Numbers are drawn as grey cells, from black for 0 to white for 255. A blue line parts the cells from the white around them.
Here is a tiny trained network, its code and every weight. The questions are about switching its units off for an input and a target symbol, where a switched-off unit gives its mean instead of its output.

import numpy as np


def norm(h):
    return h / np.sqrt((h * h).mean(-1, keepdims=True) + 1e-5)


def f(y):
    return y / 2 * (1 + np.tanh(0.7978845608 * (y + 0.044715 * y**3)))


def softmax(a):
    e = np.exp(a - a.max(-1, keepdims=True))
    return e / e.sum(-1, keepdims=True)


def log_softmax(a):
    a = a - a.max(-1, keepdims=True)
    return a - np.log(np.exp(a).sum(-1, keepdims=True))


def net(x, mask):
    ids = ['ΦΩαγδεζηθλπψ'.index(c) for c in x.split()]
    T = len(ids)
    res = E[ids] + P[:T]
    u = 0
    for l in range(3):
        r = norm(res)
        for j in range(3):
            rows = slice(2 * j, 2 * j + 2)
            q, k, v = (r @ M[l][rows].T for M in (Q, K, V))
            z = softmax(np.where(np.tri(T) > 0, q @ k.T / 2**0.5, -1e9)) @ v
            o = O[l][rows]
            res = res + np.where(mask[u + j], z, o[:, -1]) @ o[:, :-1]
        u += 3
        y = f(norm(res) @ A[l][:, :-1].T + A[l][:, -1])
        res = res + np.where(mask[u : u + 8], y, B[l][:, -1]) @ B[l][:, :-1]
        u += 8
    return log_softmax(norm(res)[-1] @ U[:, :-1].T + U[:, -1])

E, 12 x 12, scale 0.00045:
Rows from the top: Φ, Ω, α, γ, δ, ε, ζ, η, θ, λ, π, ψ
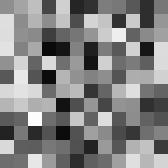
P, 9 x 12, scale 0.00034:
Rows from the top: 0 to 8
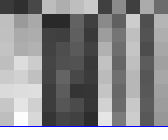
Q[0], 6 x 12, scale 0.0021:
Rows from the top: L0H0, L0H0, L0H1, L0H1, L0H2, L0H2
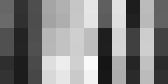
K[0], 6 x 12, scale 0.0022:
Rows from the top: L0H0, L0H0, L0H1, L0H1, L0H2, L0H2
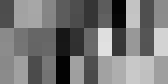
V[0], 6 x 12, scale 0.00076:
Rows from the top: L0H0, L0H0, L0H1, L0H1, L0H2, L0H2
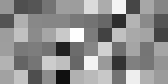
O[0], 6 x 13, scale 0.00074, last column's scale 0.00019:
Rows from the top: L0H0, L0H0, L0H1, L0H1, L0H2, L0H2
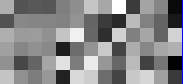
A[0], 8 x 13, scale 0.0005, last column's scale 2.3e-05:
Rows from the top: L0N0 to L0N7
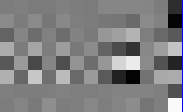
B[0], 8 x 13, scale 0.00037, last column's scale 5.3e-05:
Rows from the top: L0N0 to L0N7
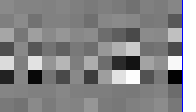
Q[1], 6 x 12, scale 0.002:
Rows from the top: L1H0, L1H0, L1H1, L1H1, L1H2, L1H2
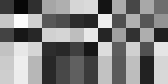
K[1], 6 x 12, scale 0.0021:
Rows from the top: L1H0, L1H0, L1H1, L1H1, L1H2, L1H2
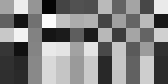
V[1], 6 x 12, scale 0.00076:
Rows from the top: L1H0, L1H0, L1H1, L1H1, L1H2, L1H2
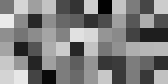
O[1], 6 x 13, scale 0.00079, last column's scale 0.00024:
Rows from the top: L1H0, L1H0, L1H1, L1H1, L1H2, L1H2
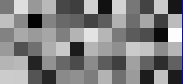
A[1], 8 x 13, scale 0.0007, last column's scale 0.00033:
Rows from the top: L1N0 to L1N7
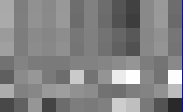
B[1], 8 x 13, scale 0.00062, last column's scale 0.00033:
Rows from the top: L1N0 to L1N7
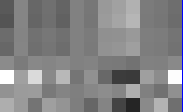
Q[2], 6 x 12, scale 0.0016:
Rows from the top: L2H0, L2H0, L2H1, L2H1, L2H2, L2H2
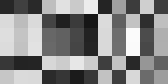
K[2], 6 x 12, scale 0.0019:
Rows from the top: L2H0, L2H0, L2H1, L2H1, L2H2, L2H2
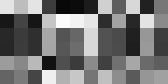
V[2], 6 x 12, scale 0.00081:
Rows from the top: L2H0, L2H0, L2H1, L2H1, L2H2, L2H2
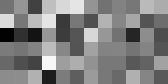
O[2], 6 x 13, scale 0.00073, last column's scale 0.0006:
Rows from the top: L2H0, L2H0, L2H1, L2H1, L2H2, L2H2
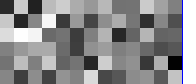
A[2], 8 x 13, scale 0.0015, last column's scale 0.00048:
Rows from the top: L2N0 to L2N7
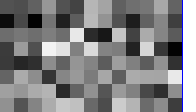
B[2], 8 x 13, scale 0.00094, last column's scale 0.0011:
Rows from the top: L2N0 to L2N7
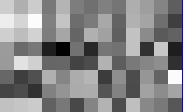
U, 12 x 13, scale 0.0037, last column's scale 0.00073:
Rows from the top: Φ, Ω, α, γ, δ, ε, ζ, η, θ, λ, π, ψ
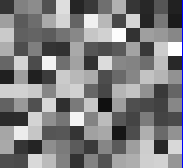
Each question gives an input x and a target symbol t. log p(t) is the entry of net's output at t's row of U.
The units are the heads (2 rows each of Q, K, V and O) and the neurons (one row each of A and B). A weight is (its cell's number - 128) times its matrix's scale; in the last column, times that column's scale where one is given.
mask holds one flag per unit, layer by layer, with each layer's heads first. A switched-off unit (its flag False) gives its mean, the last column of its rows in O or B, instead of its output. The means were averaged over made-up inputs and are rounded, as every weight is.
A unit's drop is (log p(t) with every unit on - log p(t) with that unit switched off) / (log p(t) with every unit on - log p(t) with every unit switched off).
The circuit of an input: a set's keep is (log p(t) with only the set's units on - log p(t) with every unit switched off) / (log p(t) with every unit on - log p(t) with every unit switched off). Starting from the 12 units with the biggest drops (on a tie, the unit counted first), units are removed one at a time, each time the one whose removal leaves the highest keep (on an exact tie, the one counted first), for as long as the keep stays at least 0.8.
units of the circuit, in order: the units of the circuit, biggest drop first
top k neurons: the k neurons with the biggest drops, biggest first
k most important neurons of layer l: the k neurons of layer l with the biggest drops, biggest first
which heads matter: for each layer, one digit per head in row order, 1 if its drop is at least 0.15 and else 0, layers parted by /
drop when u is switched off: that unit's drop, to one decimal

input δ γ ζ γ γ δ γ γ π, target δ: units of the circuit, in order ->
(L2H2, L2H0)
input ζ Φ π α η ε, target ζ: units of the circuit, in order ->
(L0H1, L2N6)
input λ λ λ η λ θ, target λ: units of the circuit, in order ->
(L2H1)
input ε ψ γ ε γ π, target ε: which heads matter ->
000 / 000 / 100
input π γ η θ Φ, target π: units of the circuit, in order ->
(L1H0, L1H2)
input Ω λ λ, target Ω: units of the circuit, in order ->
(L0H2, L2N1)
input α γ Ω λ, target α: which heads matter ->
100 / 001 / 000
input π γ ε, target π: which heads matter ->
000 / 101 / 000
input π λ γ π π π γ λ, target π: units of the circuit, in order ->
(L1H0, L1H1)
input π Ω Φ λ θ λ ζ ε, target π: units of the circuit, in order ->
(L1H0, L1H2, L2H0)
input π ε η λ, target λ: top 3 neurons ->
(L2N1, L2N4, L2N0)
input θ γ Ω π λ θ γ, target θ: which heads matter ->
000 / 111 / 000
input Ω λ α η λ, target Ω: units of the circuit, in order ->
(L0H2, L1H1, L2N1)
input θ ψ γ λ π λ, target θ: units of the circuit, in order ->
(L1H0, L1H2)
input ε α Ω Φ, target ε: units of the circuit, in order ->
(L2H0)
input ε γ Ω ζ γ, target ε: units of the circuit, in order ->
(L2H0, L2N5)
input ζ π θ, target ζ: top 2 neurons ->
(L2N2, L2N7)
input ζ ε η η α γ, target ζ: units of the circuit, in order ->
(L0H1, L2N2)
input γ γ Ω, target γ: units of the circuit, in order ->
(L2H0, L1H1, L2H1)
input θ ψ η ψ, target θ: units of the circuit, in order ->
(L1H1, L1H0)
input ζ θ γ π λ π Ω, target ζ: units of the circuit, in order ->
(L0H1)
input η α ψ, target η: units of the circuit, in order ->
(L1H1, L1H0, L1H2)
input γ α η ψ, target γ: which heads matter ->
000 / 001 / 100
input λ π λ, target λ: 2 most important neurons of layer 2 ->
(L2N1, L2N0)
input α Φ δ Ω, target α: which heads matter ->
100 / 000 / 000
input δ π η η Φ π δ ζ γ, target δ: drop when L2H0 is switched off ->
0.4
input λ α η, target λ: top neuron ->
(L2N5)
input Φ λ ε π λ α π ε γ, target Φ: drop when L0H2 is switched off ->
0.8
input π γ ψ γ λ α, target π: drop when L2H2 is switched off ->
0.0
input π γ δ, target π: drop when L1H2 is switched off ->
0.2
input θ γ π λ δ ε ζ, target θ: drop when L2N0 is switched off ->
0.1
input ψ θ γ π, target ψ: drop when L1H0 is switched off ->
0.2
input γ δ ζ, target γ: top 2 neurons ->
(L2N1, L2N0)
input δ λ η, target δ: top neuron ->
(L2N5)
